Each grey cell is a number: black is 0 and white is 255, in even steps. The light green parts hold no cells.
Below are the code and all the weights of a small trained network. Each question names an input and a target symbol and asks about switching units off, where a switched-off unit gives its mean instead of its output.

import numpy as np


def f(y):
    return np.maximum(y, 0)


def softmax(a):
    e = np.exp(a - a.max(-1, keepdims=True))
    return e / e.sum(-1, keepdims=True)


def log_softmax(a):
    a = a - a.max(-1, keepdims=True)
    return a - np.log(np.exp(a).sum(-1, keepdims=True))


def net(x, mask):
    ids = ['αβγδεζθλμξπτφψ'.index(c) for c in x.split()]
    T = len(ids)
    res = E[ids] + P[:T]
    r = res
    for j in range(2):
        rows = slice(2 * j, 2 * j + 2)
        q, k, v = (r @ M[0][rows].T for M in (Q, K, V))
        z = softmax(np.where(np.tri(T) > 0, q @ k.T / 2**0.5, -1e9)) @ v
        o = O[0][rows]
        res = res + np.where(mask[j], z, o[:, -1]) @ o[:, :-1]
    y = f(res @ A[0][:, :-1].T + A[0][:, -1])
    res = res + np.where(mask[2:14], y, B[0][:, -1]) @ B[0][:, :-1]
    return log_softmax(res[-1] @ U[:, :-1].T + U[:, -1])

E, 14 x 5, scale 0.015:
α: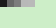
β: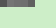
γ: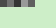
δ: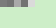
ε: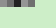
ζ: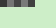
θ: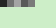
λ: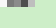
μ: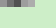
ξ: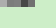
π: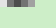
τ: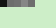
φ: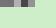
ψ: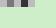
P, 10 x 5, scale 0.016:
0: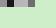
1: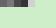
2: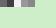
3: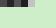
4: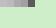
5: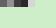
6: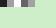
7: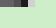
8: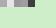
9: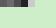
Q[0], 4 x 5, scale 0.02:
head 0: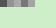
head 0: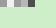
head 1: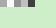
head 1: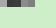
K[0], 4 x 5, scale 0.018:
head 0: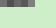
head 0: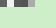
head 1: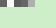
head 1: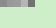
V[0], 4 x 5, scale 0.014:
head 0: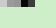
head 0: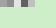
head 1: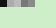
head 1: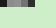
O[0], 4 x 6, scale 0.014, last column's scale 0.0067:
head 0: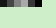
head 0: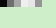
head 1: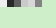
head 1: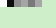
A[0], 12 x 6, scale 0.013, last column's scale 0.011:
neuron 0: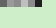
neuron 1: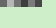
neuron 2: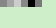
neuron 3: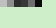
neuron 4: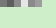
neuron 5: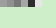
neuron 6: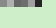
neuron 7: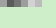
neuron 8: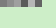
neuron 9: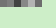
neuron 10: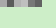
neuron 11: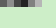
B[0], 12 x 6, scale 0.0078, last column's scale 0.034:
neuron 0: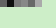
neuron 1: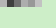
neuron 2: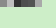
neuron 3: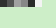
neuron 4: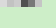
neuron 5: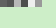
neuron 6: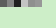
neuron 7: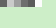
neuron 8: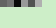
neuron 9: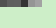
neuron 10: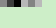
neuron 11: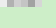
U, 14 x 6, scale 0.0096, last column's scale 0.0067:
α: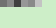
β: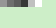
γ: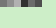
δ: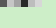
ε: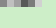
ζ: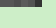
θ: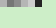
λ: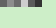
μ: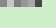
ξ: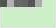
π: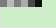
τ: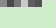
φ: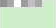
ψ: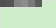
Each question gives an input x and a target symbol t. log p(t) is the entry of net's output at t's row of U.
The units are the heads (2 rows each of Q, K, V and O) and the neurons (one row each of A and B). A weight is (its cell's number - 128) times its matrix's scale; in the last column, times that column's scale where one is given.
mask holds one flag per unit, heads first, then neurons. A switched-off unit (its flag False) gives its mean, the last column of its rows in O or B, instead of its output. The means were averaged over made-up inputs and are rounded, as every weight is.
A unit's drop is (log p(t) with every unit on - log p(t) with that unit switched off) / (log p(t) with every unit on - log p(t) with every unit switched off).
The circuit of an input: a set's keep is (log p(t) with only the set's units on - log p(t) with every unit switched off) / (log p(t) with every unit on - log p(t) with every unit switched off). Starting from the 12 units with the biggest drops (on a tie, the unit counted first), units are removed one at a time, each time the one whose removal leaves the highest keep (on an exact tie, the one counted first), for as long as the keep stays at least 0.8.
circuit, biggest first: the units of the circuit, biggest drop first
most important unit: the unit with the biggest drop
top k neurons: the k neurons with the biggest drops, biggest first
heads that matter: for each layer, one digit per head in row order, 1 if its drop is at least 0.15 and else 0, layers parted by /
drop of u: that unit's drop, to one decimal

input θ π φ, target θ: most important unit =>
neuron 10
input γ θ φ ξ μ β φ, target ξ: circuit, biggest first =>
(head 0; head 1)
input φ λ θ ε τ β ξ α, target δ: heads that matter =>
10
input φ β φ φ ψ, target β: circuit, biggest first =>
(neuron 11; neuron 3)
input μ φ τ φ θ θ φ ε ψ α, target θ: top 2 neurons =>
(neuron 11; neuron 1)
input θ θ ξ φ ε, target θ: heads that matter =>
01
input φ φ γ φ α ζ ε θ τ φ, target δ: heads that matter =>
10
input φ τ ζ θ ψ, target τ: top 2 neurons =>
(neuron 10; neuron 3)
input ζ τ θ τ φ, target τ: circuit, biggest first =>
(head 1; head 0; neuron 3)
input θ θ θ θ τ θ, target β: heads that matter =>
01
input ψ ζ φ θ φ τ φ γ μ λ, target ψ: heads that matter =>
11
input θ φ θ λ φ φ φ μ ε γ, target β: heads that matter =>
01
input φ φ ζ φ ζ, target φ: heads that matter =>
10
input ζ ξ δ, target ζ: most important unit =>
head 0
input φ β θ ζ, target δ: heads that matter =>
10
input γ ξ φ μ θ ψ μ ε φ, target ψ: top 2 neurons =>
(neuron 0; neuron 11)
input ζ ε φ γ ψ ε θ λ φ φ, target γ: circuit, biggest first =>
(head 0; neuron 3; neuron 10)
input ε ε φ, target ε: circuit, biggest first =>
(neuron 11; head 1; head 0)
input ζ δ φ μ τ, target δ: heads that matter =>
11
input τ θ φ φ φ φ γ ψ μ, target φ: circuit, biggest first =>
(neuron 4; head 0)
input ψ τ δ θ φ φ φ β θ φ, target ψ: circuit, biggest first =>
(head 0)
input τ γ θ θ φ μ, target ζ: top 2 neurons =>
(neuron 3; neuron 11)
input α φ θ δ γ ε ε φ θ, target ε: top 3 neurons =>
(neuron 2; neuron 11; neuron 5)
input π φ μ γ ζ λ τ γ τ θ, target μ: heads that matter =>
01
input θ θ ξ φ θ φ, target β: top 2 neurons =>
(neuron 11; neuron 10)
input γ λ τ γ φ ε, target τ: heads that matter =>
10
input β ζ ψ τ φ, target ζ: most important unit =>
head 0
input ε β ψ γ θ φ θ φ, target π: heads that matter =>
11
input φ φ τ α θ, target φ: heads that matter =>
10
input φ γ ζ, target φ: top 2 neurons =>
(neuron 4; neuron 3)
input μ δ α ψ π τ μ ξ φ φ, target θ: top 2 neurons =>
(neuron 11; neuron 1)
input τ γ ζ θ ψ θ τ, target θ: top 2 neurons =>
(neuron 10; neuron 3)
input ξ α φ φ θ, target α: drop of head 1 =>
0.4
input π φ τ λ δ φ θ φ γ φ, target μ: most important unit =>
neuron 11
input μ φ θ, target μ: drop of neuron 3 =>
0.3
